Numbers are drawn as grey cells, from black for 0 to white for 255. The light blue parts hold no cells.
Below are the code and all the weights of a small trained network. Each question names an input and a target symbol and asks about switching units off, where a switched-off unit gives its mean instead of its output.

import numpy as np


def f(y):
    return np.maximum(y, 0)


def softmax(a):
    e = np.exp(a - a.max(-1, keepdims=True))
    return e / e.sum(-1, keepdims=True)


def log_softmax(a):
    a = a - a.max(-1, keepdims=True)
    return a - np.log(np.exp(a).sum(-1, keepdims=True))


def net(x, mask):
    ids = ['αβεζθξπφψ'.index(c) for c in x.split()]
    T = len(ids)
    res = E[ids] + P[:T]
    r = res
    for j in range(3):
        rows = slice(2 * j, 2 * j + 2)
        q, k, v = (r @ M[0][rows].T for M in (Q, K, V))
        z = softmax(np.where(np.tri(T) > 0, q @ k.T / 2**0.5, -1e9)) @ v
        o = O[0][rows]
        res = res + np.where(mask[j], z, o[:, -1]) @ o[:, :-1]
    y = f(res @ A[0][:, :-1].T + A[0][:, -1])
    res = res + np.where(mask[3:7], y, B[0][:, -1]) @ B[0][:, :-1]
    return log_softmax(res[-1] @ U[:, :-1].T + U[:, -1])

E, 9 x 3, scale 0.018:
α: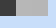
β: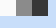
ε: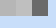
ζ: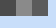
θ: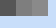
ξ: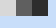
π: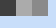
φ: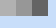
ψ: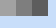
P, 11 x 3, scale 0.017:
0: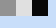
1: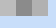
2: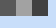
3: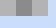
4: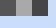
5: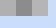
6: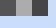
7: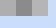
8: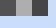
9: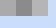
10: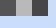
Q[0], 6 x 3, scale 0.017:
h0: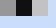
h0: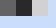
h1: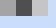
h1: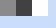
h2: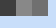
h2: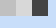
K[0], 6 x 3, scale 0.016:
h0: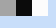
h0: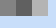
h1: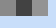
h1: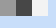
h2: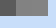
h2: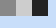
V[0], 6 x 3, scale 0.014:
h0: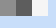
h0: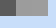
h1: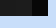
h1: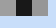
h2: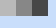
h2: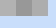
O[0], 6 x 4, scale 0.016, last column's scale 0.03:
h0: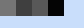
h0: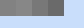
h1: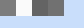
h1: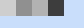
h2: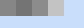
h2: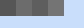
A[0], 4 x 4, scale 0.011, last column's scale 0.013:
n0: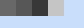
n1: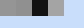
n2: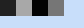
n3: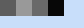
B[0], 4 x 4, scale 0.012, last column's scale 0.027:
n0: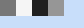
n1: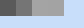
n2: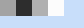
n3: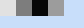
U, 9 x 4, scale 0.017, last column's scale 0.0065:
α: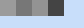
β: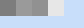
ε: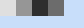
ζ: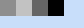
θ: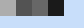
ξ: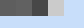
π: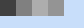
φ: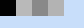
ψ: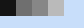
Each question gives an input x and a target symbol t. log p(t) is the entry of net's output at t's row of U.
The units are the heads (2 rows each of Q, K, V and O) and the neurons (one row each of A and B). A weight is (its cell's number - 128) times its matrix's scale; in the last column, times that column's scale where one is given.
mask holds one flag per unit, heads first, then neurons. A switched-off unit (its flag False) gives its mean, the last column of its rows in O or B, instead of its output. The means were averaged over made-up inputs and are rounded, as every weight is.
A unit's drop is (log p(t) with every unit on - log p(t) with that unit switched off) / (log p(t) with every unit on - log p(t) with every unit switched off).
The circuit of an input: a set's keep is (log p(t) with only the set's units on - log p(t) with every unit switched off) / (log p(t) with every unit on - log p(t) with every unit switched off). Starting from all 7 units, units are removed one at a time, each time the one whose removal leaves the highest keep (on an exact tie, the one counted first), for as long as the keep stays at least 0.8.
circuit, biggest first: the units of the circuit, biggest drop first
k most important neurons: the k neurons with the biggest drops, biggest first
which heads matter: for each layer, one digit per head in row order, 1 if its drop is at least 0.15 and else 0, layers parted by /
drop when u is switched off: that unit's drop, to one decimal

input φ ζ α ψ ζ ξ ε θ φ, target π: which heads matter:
110
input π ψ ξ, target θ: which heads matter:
110
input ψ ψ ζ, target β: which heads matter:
111
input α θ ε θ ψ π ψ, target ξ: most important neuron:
[n2]
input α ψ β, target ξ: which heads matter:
010
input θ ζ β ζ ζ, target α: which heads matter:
010
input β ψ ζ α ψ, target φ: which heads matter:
100
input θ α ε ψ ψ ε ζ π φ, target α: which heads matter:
010
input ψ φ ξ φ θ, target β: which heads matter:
110
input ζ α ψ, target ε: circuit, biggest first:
[n3, h1]
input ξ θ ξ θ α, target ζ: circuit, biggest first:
[h1, n3]
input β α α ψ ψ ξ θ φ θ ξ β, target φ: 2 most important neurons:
[n2, n3]
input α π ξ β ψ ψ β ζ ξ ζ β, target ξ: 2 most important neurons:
[n2, n0]
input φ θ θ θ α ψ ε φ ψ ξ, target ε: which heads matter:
110
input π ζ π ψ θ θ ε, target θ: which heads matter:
010
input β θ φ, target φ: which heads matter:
100
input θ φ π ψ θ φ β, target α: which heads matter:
010
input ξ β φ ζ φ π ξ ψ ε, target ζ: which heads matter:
110
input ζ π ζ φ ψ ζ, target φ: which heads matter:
000
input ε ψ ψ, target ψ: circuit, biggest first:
[h1]
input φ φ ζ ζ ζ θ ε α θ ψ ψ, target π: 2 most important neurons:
[n2, n0]
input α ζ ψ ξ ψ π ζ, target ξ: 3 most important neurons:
[n2, n3, n0]
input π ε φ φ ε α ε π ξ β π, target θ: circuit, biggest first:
[n2, h1, n3]
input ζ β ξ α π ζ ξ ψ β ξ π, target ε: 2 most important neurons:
[n3, n2]
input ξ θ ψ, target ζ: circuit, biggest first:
[h1]
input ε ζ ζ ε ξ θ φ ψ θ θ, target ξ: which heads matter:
100
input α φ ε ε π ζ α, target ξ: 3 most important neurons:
[n2, n3, n0]
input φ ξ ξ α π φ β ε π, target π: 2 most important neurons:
[n2, n0]
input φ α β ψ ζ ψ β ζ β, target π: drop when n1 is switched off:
0.1
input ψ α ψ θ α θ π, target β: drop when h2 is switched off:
0.0
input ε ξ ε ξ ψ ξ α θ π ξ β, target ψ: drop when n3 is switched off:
0.1
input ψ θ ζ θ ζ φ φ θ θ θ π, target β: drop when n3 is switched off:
0.3
